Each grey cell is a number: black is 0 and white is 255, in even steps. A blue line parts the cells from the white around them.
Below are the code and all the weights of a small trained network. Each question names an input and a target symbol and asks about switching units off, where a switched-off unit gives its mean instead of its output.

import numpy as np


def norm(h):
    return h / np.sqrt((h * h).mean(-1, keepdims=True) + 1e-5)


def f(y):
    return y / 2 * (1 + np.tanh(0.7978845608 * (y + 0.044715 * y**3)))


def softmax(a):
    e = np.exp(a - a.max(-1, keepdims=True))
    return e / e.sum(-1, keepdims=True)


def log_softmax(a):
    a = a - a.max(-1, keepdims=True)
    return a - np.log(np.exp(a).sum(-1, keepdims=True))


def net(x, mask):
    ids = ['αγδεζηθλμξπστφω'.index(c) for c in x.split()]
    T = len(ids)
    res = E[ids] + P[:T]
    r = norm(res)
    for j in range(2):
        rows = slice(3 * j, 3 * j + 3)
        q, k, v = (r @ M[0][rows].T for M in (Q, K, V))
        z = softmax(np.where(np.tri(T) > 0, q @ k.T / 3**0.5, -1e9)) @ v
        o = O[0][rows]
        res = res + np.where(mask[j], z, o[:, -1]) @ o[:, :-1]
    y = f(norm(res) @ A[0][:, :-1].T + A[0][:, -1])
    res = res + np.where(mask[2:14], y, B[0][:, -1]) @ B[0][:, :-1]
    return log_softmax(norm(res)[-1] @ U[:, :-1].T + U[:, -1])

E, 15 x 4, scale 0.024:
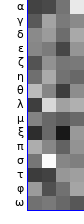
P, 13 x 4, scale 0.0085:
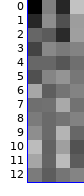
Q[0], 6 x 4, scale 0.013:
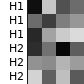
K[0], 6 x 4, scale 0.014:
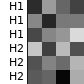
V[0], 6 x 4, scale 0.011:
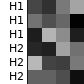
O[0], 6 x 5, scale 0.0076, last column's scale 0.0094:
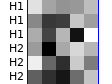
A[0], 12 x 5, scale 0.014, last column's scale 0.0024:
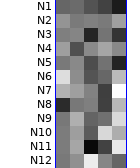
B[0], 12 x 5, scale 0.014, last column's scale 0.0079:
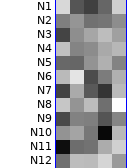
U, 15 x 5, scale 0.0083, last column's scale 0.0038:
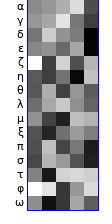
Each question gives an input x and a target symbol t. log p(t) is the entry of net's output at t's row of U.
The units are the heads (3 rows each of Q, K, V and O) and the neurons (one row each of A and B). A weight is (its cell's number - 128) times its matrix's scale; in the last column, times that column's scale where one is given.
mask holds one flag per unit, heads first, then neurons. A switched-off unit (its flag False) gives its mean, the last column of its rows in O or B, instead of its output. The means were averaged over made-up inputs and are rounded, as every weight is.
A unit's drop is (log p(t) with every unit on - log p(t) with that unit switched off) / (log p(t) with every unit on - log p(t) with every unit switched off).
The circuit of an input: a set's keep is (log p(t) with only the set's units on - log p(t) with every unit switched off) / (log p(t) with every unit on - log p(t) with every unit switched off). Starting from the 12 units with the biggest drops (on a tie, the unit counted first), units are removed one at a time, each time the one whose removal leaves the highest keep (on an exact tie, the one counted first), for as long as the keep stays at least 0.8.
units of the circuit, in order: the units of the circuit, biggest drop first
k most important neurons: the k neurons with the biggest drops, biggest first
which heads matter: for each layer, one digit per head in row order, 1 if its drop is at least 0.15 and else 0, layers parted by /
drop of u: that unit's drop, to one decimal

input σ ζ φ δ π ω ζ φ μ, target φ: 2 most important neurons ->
[N6; N10]
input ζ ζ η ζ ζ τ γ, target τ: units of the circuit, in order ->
[H2]
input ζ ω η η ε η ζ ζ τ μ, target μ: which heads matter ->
00
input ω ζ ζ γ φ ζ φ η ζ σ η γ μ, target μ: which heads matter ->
10
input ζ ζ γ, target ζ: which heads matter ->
01
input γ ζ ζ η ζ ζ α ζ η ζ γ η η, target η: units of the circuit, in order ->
[H2; H1]
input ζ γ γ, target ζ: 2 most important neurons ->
[N8; N11]
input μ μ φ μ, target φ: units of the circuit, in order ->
[H2; N6]
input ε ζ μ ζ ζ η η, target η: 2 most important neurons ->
[N11; N8]
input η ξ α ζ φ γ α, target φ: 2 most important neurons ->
[N10; N11]
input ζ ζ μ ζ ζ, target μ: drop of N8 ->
0.1
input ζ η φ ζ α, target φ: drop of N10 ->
0.5
